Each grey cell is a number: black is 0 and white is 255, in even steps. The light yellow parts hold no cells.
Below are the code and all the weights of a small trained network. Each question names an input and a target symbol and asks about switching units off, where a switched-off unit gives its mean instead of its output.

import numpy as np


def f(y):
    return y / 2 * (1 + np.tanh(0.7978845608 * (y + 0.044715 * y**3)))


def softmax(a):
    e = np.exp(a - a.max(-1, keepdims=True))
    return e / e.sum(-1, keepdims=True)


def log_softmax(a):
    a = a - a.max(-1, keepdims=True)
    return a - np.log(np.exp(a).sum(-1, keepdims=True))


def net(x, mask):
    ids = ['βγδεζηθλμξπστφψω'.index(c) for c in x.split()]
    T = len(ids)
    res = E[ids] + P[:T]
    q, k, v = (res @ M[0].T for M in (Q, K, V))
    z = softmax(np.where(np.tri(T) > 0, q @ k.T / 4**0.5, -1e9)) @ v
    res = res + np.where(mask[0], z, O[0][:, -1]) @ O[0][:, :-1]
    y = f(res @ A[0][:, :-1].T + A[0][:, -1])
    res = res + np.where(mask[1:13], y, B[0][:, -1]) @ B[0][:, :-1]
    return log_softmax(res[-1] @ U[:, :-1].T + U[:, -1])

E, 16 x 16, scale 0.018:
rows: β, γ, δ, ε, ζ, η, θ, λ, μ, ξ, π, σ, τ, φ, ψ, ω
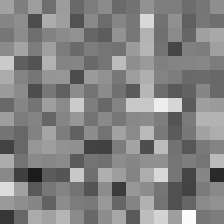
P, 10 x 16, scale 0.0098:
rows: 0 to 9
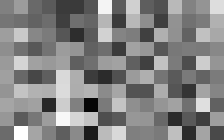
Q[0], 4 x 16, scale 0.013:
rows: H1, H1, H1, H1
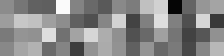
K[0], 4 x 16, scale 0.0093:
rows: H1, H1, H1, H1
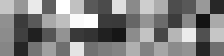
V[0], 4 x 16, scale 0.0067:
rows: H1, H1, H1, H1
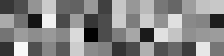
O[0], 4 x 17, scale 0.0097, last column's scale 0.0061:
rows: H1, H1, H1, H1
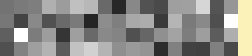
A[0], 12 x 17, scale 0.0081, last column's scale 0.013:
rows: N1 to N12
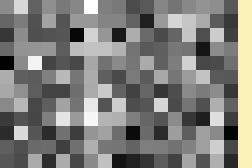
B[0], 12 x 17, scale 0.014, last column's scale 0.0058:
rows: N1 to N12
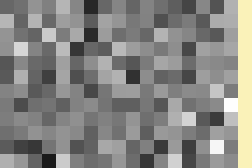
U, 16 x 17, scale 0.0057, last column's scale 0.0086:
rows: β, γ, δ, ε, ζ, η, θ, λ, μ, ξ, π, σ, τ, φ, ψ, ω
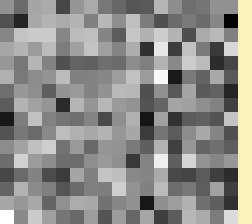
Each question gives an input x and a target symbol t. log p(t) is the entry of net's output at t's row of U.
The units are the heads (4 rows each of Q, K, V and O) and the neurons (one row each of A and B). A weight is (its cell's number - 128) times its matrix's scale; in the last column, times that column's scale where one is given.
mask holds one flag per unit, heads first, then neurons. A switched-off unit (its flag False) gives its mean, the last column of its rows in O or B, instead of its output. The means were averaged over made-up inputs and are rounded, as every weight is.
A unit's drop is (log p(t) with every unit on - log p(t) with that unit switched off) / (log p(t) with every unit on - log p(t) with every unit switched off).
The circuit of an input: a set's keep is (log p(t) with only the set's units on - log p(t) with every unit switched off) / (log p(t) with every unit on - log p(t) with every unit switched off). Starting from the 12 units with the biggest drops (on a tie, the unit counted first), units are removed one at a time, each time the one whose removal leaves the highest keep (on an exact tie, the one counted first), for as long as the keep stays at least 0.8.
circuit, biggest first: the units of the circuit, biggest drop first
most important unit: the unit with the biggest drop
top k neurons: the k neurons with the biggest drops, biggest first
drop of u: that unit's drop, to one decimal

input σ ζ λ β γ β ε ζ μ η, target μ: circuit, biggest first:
(H1; N1)
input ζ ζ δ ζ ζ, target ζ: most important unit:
H1
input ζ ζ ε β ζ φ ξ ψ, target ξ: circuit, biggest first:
(H1; N6)
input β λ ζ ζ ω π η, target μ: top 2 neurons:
(N1; N10)
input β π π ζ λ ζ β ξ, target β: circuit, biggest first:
(H1; N8)
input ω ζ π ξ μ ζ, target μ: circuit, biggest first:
(H1; N1)
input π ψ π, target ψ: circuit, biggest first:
(N9; H1; N8)
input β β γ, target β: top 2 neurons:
(N8; N4)
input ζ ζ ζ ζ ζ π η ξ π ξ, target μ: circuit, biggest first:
(N1; H1)
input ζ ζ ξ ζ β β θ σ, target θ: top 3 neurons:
(N9; N4; N8)
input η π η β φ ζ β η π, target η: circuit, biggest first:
(H1; N8)
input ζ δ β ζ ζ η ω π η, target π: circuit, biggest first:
(H1; N1; N2)
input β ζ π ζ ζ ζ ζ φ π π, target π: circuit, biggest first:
(H1; N2)
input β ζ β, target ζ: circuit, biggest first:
(H1)
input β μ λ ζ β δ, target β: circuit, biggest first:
(H1; N8)
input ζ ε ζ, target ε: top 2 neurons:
(N9; N8)
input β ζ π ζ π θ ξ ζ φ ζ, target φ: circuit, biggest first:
(H1; N4)
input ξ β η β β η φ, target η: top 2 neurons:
(N8; N9)
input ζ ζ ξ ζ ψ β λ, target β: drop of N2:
0.0
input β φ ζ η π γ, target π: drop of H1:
1.0
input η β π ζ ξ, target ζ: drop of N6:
0.1
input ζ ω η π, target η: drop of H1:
0.8
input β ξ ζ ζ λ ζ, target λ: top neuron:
(N1)
